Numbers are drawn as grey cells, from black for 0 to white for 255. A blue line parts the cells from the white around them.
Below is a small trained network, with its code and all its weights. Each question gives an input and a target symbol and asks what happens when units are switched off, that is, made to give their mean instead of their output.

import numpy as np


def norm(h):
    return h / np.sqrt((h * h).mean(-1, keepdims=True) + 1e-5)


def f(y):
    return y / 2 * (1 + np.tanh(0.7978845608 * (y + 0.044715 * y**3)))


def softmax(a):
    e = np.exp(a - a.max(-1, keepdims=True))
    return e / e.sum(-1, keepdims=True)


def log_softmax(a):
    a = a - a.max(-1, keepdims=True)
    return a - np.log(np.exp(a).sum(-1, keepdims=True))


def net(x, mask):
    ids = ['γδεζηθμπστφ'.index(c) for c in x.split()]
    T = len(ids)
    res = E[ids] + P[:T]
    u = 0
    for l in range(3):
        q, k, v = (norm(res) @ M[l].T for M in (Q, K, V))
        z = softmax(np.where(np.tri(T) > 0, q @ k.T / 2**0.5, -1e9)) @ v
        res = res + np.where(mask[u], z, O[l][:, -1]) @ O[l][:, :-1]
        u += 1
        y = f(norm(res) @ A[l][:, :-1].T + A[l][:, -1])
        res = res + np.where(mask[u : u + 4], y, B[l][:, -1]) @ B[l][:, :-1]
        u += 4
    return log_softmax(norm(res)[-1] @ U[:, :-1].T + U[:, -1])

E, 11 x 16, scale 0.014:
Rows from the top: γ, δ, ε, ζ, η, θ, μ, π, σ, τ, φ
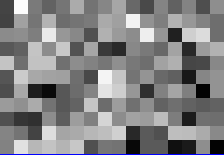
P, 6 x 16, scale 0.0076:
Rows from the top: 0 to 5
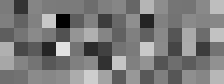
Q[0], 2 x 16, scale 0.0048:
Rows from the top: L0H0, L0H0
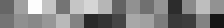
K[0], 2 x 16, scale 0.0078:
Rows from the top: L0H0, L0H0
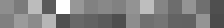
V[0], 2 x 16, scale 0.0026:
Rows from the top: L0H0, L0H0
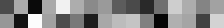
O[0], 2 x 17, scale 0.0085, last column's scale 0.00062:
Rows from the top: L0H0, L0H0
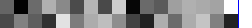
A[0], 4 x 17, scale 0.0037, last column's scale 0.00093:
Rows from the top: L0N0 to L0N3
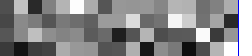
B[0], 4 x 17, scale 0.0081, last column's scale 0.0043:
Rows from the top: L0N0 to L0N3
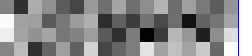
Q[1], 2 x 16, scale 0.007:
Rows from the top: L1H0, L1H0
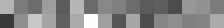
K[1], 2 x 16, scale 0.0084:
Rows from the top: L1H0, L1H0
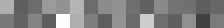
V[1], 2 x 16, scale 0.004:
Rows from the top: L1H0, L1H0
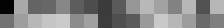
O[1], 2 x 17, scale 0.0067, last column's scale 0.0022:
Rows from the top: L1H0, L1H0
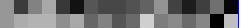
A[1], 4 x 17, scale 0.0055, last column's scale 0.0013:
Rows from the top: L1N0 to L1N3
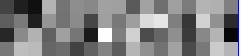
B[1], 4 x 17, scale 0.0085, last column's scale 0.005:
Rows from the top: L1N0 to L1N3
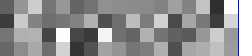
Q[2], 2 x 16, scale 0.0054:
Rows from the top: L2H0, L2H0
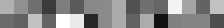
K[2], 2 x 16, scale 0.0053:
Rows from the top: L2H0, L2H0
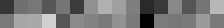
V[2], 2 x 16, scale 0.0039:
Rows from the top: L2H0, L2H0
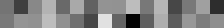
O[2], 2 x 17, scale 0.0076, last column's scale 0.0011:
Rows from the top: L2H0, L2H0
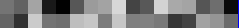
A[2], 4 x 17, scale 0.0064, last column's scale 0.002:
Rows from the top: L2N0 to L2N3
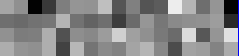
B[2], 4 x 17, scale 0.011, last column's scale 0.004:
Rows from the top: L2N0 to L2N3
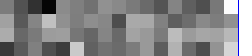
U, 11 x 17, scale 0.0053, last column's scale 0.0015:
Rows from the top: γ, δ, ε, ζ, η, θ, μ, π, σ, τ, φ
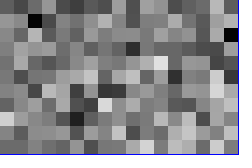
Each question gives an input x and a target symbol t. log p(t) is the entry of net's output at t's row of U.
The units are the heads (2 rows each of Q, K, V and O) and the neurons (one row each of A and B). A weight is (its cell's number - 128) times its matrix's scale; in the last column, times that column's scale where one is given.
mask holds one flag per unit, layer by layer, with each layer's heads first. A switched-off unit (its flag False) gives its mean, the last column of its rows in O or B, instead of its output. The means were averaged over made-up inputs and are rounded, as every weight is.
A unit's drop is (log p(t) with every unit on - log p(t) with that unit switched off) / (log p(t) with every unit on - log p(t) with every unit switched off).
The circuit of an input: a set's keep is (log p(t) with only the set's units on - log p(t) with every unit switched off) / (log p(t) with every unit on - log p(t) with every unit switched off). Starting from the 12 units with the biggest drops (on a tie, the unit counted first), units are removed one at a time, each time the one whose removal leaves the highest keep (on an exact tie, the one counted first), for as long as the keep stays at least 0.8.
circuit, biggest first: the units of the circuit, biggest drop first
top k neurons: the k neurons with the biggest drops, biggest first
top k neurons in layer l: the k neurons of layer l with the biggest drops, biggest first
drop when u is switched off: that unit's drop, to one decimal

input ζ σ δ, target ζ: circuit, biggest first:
[L0N1 L1H0]
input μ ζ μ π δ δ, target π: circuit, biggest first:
[L0N3 L1N2]
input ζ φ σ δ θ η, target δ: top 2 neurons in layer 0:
[L0N1 L0N2]
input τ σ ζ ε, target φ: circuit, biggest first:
[L2N3 L2N2 L0N3]
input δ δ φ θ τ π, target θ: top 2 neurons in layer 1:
[L1N2 L1N0]
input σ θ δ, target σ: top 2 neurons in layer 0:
[L0N3 L0N1]
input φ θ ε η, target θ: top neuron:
[L0N3]
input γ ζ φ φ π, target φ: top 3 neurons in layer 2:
[L2N3 L2N2 L2N0]
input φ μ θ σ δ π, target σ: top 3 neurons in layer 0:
[L0N3 L0N1 L0N2]
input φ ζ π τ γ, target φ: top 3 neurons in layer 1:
[L1N0 L1N1 L1N2]
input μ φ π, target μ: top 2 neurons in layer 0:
[L0N1 L0N2]
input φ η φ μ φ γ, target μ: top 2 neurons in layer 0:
[L0N2 L0N0]
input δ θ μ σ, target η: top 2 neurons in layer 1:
[L1N1 L1N0]
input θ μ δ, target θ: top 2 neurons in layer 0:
[L0N1 L0N0]
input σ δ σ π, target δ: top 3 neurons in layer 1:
[L1N0 L1N2 L1N1]
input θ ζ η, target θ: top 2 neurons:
[L1N0 L1N2]
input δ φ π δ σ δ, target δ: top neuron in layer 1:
[L1N0]
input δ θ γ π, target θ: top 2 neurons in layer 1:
[L1N1 L1N0]
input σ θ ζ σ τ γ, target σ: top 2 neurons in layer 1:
[L1N1 L1N0]
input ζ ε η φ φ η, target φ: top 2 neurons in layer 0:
[L0N2 L0N1]
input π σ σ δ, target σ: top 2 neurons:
[L0N1 L0N3]
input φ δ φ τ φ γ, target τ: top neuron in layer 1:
[L1N1]
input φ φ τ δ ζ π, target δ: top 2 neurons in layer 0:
[L0N1 L0N2]
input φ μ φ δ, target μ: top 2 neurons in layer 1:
[L1N0 L1N1]
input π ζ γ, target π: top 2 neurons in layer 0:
[L0N3 L0N2]
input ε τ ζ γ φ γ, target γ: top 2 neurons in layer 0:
[L0N2 L0N0]
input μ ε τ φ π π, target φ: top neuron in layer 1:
[L1N0]
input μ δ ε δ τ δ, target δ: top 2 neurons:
[L0N1 L1N0]
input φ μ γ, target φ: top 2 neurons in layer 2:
[L2N2 L2N3]
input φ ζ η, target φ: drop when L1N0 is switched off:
0.1
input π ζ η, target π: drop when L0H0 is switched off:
0.8
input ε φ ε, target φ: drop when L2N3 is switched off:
0.4
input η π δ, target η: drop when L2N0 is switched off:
0.2
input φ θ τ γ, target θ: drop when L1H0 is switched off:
0.2
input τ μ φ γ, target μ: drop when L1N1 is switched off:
0.3
